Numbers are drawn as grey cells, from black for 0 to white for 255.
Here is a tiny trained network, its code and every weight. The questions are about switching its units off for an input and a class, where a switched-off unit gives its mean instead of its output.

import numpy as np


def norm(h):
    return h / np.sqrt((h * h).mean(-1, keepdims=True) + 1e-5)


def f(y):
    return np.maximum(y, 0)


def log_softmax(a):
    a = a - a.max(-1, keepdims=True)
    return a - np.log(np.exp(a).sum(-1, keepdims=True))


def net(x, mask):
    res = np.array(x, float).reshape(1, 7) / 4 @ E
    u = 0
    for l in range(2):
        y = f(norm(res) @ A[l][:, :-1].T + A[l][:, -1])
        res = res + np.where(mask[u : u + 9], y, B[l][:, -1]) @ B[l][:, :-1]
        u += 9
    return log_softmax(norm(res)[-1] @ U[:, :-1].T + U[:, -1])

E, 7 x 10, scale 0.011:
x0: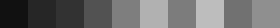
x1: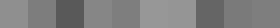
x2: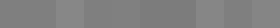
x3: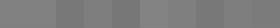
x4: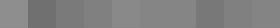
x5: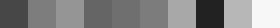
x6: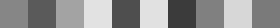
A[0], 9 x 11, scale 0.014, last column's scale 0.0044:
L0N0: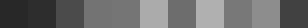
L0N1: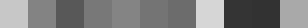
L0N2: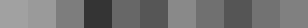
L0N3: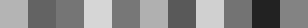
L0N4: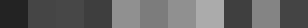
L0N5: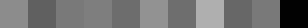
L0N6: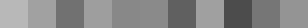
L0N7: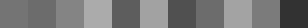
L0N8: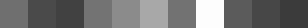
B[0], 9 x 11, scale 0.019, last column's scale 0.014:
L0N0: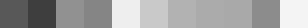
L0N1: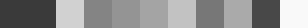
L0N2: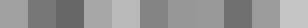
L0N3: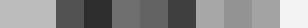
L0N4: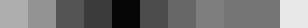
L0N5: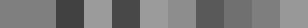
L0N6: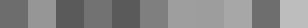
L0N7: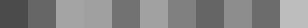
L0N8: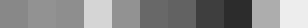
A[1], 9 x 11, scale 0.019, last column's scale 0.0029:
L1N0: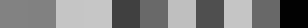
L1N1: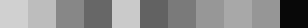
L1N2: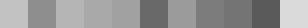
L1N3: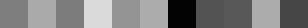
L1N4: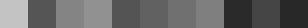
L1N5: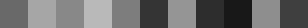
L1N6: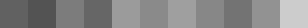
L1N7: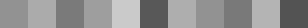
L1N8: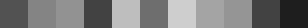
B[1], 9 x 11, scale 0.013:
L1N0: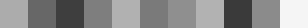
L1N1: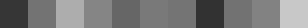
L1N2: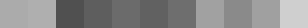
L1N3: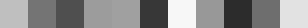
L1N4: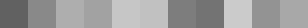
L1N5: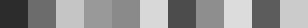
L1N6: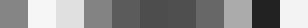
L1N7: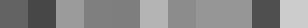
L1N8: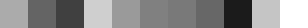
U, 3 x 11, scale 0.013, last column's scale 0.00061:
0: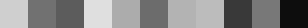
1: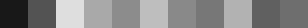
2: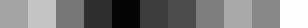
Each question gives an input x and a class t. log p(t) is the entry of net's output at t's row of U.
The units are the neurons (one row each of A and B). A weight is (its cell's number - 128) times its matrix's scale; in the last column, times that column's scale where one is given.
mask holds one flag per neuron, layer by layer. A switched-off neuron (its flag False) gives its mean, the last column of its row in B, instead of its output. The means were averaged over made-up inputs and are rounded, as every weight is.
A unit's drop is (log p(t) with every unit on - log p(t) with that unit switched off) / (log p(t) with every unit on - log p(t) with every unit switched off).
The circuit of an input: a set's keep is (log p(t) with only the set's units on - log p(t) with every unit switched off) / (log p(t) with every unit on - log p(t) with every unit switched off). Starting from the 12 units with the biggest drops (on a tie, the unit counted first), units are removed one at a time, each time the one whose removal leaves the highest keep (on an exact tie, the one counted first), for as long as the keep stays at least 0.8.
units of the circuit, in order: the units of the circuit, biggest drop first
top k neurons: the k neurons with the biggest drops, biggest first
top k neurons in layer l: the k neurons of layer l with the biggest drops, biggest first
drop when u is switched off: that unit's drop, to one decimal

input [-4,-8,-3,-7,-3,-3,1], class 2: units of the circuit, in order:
L0N3
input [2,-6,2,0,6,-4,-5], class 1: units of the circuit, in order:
L0N8, L1N5
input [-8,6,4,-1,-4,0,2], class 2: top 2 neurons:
L0N8, L0N0
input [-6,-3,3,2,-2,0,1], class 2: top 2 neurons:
L0N8, L0N0
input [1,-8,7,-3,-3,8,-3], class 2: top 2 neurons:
L0N8, L0N1
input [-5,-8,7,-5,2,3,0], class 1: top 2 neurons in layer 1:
L1N5, L1N1
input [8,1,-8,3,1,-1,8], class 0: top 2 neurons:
L0N8, L0N1
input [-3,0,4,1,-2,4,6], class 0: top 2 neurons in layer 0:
L0N1, L0N0
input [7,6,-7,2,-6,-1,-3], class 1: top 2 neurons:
L0N8, L0N3
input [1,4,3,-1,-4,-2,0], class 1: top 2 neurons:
L0N1, L0N8
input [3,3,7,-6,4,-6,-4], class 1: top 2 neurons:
L0N8, L0N1
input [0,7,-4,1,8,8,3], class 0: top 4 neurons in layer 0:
L0N0, L0N3, L0N1, L0N4
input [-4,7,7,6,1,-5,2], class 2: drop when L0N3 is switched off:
1.1
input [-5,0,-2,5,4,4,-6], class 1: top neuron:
L0N1
